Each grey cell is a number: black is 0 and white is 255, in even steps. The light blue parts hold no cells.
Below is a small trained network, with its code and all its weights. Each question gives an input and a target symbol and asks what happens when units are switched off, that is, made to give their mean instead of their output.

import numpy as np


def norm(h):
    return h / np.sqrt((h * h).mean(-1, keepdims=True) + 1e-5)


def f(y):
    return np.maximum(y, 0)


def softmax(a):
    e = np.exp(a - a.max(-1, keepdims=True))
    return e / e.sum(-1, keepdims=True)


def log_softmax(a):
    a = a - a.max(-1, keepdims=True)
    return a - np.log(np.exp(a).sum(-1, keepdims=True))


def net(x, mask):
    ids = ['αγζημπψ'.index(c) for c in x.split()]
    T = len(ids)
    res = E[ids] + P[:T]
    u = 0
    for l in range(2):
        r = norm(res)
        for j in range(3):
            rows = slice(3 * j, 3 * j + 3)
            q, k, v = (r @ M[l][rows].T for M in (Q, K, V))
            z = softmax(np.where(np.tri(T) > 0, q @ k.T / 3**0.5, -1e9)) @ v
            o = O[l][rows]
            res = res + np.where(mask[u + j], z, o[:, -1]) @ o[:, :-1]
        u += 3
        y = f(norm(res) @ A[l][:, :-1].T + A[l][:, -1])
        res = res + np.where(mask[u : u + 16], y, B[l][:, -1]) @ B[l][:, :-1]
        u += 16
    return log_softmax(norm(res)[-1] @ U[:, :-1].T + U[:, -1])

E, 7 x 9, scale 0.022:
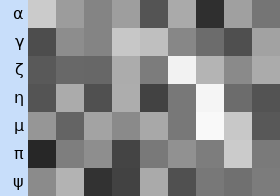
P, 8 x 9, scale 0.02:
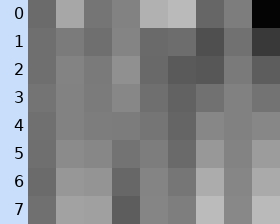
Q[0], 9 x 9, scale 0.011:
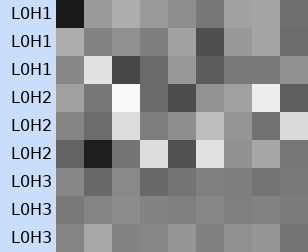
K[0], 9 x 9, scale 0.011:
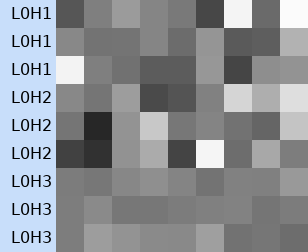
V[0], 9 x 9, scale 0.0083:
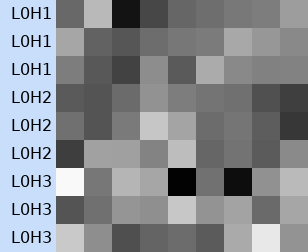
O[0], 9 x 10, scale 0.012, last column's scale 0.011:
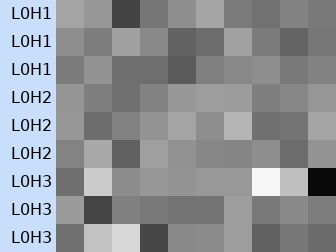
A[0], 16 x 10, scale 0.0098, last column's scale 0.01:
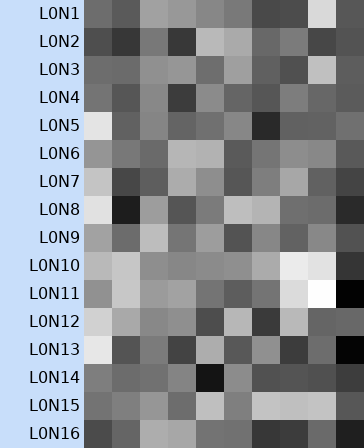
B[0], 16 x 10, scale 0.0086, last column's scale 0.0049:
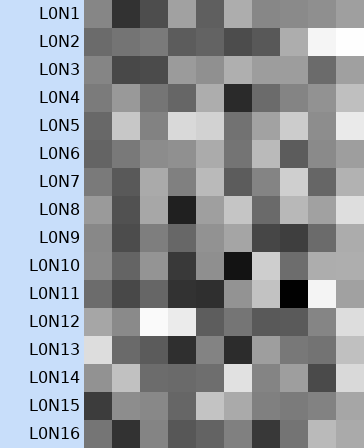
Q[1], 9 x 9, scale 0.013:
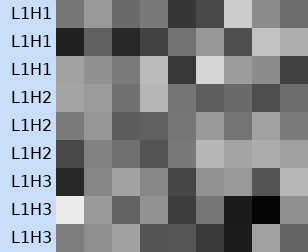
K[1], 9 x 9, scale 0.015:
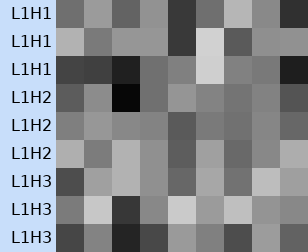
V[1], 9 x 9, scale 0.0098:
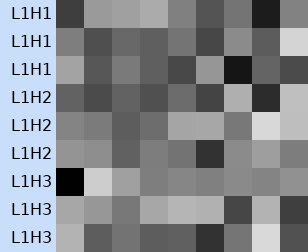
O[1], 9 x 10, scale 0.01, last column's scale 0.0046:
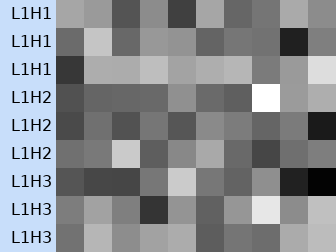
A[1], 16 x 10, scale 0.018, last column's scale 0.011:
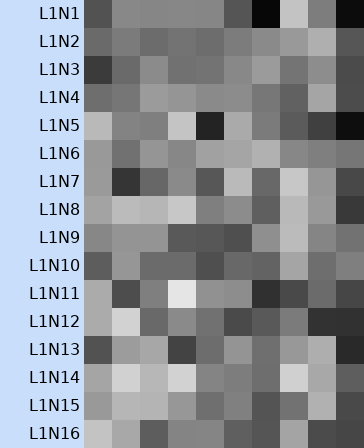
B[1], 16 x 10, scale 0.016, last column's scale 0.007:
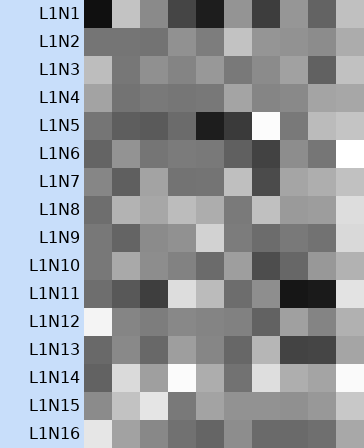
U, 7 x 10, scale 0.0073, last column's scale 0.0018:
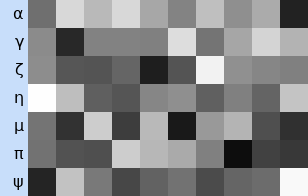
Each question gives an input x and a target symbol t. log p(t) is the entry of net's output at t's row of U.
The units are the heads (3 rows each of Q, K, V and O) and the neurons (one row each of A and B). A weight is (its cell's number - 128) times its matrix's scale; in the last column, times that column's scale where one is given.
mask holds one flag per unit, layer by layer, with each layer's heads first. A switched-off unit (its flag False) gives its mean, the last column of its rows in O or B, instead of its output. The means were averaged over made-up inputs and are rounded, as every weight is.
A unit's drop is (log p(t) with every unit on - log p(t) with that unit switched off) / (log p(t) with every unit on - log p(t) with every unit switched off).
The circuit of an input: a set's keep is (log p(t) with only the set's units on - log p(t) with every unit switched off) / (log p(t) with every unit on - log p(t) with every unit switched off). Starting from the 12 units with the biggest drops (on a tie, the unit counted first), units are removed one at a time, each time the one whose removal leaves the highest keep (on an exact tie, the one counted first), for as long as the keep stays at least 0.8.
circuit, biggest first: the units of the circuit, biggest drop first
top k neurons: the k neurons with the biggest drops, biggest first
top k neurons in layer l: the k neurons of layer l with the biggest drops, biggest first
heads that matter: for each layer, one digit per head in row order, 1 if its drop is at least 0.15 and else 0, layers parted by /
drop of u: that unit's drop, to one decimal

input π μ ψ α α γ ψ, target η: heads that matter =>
001 / 100
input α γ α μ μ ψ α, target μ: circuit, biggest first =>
(L0H3; L0N10; L1H1)
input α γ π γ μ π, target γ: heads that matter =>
000 / 111
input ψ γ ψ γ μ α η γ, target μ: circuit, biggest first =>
(L1H3; L0N5; L1N14; L0N14)
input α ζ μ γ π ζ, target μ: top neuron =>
(L0N12)
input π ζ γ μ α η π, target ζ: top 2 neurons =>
(L0N2; L0N5)
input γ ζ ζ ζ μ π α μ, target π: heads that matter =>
100 / 011
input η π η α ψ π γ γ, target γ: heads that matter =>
000 / 000
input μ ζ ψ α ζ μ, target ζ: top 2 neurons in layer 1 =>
(L1N5; L1N14)
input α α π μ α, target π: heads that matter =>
001 / 001
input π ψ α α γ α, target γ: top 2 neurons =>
(L0N11; L0N12)
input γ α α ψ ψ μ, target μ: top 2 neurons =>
(L1N14; L1N11)
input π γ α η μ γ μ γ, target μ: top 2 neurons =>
(L0N12; L1N14)
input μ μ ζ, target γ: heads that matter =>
000 / 010
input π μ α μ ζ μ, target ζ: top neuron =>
(L0N12)
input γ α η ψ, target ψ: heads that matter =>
011 / 100
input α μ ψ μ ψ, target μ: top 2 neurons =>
(L0N12; L1N11)
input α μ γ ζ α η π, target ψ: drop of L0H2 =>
0.9
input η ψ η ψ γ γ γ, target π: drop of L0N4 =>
0.0
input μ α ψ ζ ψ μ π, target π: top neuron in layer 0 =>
(L0N12)
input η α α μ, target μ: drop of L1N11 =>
0.1
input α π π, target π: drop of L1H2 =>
1.2
